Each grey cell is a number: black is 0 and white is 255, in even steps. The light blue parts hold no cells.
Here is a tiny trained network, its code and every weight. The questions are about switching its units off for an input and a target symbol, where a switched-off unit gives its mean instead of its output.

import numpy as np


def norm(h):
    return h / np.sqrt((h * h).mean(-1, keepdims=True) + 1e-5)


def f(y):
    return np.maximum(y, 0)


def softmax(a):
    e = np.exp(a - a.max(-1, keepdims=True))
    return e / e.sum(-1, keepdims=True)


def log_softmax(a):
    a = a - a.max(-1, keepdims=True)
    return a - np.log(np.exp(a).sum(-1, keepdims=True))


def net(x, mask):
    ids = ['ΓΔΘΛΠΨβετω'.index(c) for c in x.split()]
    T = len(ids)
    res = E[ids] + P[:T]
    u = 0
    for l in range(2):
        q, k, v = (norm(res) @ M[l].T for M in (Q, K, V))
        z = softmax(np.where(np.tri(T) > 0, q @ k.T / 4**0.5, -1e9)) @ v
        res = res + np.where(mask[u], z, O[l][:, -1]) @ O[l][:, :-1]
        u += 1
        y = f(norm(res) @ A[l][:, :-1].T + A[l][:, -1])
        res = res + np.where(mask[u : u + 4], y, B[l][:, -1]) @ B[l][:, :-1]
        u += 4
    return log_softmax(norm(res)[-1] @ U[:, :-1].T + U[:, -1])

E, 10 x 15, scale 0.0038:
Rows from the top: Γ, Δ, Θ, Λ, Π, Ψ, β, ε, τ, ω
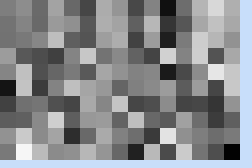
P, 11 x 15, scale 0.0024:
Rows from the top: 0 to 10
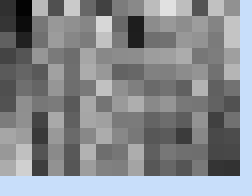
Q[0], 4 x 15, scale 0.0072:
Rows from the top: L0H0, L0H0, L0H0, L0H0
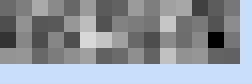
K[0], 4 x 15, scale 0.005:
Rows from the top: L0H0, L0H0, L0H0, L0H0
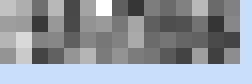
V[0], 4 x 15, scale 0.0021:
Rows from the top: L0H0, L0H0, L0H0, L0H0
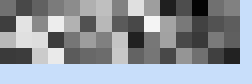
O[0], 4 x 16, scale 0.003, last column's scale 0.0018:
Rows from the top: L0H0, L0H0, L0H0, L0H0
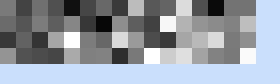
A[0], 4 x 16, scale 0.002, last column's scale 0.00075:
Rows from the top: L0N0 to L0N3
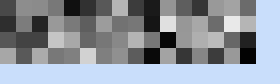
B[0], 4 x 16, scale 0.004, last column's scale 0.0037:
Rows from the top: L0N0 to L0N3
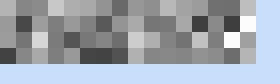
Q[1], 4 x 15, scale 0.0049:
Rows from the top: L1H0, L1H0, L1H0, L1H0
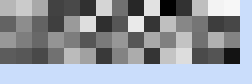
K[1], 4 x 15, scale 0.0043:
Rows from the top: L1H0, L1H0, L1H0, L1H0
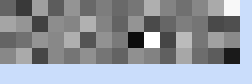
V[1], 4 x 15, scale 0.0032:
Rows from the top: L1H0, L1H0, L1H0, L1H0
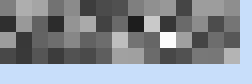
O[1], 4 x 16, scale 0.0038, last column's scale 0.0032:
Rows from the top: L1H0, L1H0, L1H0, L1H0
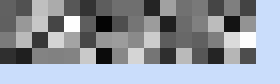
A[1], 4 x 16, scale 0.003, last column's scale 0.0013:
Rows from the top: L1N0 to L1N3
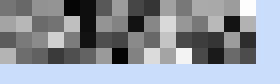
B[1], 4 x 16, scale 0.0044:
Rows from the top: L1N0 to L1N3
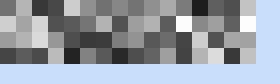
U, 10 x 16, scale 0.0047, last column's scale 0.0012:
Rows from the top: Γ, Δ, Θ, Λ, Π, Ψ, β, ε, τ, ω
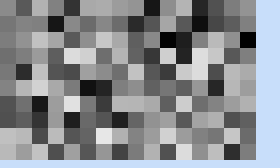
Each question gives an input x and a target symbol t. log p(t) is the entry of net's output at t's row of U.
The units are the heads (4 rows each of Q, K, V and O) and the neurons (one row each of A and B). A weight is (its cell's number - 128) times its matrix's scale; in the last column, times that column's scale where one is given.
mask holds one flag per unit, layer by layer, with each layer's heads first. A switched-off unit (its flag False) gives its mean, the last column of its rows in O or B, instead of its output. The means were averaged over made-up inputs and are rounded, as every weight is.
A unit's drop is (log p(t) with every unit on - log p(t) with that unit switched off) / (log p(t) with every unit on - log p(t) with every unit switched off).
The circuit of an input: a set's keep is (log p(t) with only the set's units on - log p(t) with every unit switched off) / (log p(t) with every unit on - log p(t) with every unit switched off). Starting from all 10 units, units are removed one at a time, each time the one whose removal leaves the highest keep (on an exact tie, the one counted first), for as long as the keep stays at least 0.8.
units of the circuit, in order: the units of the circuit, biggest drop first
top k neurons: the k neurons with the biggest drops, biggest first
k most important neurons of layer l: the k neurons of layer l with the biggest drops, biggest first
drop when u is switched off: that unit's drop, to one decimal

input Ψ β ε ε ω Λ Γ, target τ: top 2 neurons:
L0N0; L0N1
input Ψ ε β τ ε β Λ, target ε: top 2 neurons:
L1N3; L0N3
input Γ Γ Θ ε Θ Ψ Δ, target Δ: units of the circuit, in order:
L1H0; L0H0; L1N0; L0N1
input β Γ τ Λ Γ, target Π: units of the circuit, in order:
L1H0; L0N2
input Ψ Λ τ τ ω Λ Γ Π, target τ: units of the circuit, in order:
L0H0; L0N0; L1H0
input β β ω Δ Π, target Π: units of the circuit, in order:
L1H0; L0N2
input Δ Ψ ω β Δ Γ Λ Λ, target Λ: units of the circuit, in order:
L0H0; L1N1; L0N3
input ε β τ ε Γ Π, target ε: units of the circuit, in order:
L0H0; L1N3
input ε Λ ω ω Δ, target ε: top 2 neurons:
L1N3; L0N0
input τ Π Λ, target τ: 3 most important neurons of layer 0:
L0N1; L0N2; L0N3
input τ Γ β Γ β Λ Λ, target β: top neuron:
L1N1
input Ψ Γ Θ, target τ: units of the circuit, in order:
L0H0; L0N0; L1H0; L1N0
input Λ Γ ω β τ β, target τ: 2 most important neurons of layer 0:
L0N1; L0N0
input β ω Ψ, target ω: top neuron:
L1N1
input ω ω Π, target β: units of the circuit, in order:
L0H0; L0N2; L1H0; L1N0
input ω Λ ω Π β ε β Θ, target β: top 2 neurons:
L0N2; L1N0
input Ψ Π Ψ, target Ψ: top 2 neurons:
L1N2; L0N3
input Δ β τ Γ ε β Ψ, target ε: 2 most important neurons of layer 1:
L1N3; L1N0
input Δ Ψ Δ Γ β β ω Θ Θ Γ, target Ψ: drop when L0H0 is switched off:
0.5
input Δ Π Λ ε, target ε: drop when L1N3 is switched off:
0.6
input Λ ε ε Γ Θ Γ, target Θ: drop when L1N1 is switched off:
0.1
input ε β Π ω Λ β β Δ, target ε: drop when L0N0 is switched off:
0.0
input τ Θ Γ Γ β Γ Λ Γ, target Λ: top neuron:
L0N2
